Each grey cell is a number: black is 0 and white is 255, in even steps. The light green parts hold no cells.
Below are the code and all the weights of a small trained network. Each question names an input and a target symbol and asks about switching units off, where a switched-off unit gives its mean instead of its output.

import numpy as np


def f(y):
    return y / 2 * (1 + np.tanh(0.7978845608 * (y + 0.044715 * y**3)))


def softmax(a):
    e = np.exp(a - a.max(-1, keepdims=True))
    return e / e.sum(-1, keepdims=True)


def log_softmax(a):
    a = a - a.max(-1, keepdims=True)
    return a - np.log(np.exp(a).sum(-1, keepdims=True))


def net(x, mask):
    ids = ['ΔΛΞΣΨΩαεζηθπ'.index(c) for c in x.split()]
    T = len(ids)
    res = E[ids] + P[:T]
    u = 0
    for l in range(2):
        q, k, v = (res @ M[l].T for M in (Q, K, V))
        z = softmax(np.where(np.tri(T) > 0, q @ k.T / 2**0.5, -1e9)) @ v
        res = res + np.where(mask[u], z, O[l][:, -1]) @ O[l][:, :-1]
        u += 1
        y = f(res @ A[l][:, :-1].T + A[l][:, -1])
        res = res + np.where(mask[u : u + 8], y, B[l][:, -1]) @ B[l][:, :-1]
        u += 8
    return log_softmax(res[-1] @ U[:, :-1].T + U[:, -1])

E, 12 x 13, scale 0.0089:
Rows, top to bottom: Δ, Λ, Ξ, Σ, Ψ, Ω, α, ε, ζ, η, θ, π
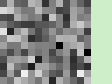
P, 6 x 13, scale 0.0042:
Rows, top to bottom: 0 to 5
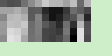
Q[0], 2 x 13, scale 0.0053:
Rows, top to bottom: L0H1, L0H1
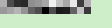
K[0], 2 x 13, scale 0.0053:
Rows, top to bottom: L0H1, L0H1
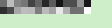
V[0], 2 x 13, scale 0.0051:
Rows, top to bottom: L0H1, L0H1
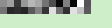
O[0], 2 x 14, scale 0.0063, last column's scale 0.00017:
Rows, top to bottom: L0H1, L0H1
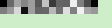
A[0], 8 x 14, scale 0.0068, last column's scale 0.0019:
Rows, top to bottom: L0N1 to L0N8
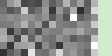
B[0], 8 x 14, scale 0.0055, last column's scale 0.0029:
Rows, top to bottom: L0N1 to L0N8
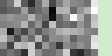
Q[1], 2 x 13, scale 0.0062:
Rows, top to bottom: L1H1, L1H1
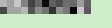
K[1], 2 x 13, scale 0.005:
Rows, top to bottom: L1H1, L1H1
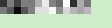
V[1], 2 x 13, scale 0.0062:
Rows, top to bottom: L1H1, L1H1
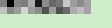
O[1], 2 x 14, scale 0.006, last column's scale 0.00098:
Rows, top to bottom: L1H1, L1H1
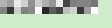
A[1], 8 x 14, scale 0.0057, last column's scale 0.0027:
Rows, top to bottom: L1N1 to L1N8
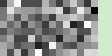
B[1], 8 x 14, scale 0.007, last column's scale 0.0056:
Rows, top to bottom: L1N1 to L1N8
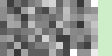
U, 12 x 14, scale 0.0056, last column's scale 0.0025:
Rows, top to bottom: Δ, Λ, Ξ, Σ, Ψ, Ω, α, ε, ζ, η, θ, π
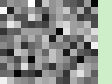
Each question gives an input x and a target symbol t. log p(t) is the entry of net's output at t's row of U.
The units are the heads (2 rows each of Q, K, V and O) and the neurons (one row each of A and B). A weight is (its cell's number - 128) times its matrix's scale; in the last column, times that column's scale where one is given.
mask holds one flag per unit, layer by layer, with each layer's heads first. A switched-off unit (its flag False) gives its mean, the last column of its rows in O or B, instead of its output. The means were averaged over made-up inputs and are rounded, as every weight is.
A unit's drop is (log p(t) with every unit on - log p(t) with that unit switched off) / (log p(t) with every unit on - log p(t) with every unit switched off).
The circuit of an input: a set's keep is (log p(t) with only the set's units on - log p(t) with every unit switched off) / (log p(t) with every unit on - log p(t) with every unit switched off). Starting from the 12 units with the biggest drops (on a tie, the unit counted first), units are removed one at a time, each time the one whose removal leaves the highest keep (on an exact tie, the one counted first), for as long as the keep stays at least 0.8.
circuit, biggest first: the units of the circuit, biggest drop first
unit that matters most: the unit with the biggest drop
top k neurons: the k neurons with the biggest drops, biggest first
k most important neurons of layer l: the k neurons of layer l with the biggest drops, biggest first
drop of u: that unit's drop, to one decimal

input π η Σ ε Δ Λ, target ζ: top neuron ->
[L0N6]
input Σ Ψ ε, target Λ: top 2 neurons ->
[L0N5; L1N2]
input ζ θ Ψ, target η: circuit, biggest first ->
[L0H1; L0N2; L1N1]
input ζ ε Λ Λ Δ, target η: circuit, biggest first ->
[L0H1; L1N1; L0N2; L1N7]
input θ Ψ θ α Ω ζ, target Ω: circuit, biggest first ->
[L0H1; L1H1; L0N2; L1N8]
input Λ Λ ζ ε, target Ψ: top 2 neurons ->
[L1N7; L1N5]
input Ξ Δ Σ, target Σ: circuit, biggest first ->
[L0H1; L1N4]
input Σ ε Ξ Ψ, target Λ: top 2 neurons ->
[L0N5; L1N2]
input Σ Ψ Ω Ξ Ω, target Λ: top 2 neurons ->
[L1N2; L0N5]
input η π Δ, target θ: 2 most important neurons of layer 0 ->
[L0N7; L0N3]
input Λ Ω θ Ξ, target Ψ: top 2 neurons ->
[L1N7; L1N5]
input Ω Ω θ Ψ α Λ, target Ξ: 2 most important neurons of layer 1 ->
[L1N4; L1N1]
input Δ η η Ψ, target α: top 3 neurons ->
[L1N8; L1N7; L0N3]
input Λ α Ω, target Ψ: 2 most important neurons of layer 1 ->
[L1N5; L1N7]
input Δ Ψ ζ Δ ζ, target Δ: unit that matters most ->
L1H1
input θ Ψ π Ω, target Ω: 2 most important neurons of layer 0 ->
[L0N2; L0N3]
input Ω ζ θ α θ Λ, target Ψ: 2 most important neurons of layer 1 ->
[L1N5; L1N7]
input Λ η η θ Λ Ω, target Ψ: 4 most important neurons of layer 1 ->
[L1N5; L1N1; L1N7; L1N4]
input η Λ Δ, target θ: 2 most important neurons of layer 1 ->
[L1N6; L1N4]
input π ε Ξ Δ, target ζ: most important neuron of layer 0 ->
[L0N6]
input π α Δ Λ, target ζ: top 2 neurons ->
[L0N6; L0N7]
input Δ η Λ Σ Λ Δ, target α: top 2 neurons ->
[L1N8; L0N8]
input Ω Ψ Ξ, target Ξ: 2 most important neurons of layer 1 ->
[L1N4; L1N1]
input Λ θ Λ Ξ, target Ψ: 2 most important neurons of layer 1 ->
[L1N7; L1N5]
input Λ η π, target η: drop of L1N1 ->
0.4
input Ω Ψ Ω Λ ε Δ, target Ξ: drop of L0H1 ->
0.8
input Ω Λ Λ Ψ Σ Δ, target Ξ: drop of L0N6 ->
0.1
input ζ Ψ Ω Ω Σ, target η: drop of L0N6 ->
0.0
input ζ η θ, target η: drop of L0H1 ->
0.4
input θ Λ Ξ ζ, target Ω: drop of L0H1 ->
0.7
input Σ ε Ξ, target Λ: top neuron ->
[L1N2]
